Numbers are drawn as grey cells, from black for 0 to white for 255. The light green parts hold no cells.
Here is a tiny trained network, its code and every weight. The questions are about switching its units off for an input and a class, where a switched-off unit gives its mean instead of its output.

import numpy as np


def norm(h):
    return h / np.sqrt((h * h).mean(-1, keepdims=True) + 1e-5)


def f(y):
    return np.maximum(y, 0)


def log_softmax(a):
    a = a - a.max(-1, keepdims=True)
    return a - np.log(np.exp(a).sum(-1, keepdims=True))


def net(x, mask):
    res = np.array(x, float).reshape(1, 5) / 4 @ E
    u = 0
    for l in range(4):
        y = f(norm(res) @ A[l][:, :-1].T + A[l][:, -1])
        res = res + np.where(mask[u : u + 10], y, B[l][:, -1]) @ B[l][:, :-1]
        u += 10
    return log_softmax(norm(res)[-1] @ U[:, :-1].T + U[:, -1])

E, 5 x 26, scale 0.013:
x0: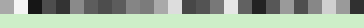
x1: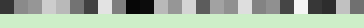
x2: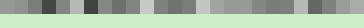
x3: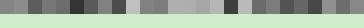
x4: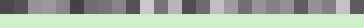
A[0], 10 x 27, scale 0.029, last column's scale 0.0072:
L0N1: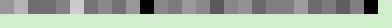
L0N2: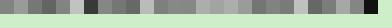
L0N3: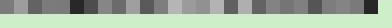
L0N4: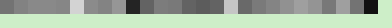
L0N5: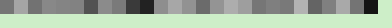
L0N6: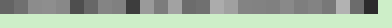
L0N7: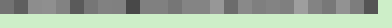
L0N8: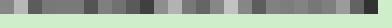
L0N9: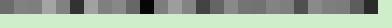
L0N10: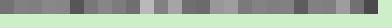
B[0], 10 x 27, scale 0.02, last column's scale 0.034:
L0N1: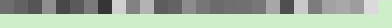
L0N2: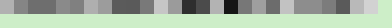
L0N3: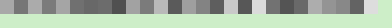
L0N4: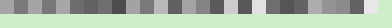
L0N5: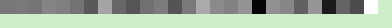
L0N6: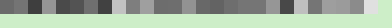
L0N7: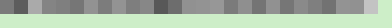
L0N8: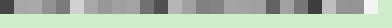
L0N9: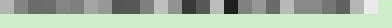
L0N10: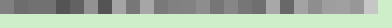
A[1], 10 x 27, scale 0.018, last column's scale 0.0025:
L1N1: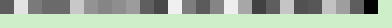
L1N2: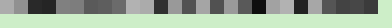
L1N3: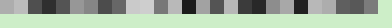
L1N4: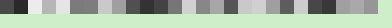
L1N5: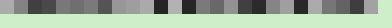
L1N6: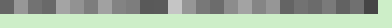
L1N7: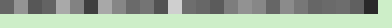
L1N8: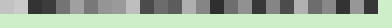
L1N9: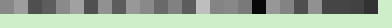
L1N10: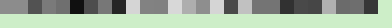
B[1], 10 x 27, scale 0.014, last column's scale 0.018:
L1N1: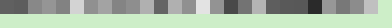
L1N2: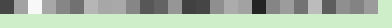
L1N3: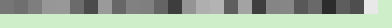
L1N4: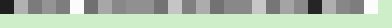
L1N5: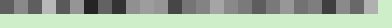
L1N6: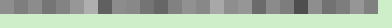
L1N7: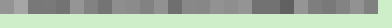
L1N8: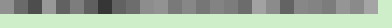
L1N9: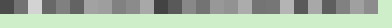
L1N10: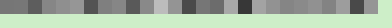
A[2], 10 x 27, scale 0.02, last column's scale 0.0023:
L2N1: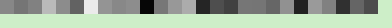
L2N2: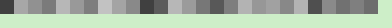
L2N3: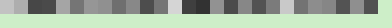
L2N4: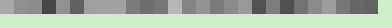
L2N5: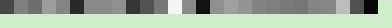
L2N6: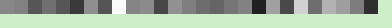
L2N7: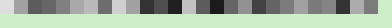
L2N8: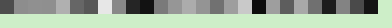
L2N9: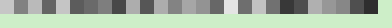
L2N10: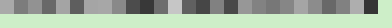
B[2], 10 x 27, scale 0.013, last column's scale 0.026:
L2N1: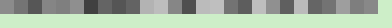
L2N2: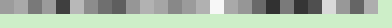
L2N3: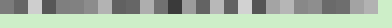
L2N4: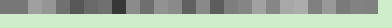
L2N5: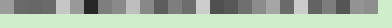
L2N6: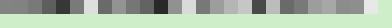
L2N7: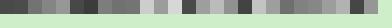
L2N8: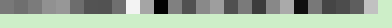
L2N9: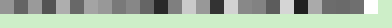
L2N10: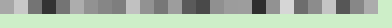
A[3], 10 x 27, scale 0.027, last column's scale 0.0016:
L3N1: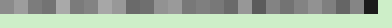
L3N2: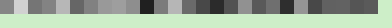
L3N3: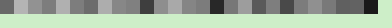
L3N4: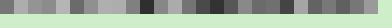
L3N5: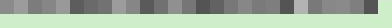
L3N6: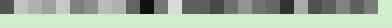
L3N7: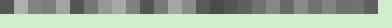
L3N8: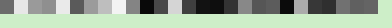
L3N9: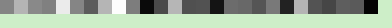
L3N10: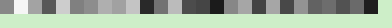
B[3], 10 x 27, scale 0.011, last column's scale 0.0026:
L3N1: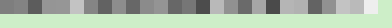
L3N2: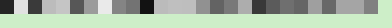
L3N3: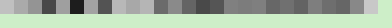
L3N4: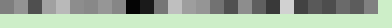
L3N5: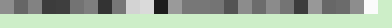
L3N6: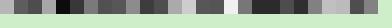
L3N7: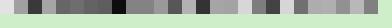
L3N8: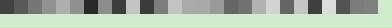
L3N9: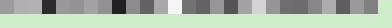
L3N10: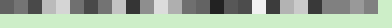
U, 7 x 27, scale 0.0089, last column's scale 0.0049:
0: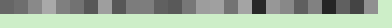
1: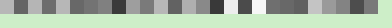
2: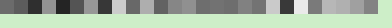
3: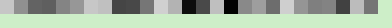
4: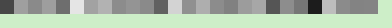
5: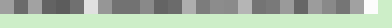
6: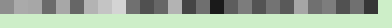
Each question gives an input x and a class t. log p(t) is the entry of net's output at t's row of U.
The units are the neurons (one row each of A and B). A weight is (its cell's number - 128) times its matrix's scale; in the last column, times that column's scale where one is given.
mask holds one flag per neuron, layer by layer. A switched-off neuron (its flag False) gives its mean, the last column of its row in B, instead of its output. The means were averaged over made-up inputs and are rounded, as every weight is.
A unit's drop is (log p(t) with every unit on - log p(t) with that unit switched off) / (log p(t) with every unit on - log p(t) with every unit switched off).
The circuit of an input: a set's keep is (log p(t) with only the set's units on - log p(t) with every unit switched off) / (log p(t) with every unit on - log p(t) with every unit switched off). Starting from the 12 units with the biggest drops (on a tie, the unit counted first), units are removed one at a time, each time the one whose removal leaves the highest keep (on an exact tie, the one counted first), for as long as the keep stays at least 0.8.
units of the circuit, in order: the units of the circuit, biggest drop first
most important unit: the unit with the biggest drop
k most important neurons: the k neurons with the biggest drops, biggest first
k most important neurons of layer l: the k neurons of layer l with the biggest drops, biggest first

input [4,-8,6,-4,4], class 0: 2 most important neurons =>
(L0N8 L0N9)
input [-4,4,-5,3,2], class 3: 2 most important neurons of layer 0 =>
(L0N9 L0N4)
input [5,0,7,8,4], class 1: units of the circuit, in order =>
(L0N3)
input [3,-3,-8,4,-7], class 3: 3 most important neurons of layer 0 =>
(L0N9 L0N6 L0N10)
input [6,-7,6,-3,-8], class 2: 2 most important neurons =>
(L0N5 L0N1)
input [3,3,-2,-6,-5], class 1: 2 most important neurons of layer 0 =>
(L0N4 L0N6)
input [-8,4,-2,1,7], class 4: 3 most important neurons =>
(L1N4 L0N1 L0N7)
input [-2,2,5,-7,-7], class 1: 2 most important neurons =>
(L0N4 L0N6)
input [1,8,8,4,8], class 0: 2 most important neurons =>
(L0N5 L0N9)
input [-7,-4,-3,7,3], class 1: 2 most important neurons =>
(L0N8 L0N5)
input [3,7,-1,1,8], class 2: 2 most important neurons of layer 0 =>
(L0N6 L0N10)
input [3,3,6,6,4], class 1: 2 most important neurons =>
(L0N3 L0N9)
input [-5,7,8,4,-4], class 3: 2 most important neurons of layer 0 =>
(L0N2 L0N8)
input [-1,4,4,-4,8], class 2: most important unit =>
L0N6
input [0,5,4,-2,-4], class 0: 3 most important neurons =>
(L0N5 L0N9 L0N6)
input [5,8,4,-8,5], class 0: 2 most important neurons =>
(L0N5 L0N3)
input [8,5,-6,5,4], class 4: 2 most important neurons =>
(L0N8 L0N2)
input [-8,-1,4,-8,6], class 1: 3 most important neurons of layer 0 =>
(L0N4 L0N8 L0N1)
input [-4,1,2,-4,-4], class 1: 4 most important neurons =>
(L0N4 L0N6 L0N8 L0N10)
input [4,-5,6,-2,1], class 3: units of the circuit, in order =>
(L0N2)
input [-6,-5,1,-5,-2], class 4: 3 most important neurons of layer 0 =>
(L0N6 L0N9 L0N2)
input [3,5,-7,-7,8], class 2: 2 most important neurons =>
(L0N6 L0N3)
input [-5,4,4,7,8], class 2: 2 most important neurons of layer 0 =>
(L0N6 L0N4)
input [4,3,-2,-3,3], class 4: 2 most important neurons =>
(L0N8 L0N3)
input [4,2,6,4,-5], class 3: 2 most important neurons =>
(L0N2 L0N6)
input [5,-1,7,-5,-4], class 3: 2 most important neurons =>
(L0N2 L0N3)
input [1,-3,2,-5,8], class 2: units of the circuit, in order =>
(L0N6)
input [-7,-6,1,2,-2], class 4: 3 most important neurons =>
(L0N6 L0N9 L0N2)
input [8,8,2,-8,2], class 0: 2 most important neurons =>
(L0N5 L0N3)
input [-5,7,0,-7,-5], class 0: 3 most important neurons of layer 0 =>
(L0N5 L0N3 L0N8)
